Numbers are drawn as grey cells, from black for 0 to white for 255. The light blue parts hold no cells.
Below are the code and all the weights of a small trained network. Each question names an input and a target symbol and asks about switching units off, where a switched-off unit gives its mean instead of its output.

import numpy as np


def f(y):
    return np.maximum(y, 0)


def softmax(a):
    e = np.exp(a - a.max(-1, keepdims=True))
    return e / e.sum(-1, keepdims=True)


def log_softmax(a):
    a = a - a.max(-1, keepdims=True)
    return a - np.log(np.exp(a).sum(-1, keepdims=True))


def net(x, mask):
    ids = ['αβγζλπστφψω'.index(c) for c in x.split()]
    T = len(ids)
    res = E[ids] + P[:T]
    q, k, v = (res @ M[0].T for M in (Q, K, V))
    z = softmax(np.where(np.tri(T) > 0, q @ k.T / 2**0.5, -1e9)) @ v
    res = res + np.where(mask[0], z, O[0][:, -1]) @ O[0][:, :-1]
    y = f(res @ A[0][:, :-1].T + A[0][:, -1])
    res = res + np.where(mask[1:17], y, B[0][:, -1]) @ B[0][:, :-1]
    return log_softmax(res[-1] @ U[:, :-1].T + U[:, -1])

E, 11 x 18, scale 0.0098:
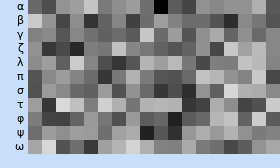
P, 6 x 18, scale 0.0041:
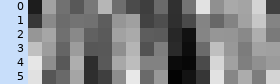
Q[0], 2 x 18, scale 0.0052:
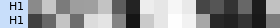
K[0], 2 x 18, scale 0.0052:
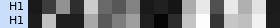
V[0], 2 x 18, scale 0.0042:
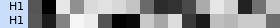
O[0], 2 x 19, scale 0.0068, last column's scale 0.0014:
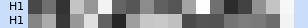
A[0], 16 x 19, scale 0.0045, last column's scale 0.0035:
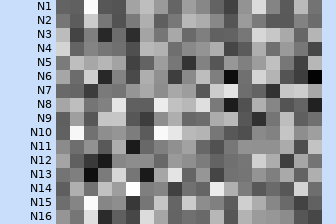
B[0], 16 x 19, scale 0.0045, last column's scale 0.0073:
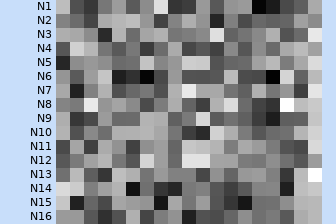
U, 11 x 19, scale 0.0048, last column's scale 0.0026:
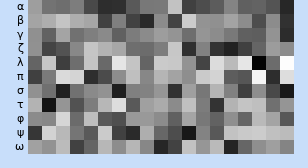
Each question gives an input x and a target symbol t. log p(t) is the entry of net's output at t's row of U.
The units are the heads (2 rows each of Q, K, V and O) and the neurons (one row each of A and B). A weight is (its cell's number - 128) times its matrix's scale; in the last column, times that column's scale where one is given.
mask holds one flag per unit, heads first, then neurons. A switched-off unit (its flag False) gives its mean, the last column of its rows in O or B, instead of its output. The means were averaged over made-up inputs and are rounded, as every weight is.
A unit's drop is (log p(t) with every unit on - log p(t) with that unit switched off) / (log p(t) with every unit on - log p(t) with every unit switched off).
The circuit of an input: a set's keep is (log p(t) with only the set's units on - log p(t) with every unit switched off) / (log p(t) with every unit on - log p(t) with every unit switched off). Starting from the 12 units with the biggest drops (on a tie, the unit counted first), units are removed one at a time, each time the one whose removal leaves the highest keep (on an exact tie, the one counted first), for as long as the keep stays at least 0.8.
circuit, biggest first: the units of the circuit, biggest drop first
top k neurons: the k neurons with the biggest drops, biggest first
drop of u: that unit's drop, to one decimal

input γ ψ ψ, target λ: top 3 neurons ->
[N8; N6; N5]
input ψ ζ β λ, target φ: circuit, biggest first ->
[H1; N8; N10]
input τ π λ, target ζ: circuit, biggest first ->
[H1; N9]
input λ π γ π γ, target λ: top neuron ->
[N6]
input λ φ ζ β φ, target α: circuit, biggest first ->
[H1; N6; N15]
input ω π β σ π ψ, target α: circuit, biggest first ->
[H1; N6; N15; N10]
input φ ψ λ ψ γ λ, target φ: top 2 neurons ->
[N8; N10]
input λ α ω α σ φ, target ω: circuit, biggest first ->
[H1; N16]
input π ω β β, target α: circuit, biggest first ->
[H1; N6; N10]
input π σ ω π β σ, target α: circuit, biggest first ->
[H1; N6; N1]
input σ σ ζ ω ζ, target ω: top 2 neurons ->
[N16; N1]
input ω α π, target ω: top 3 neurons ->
[N16; N1; N7]
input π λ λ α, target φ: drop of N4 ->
0.0
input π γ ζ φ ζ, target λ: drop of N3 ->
0.2
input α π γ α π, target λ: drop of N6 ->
0.2
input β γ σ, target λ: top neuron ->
[N8]
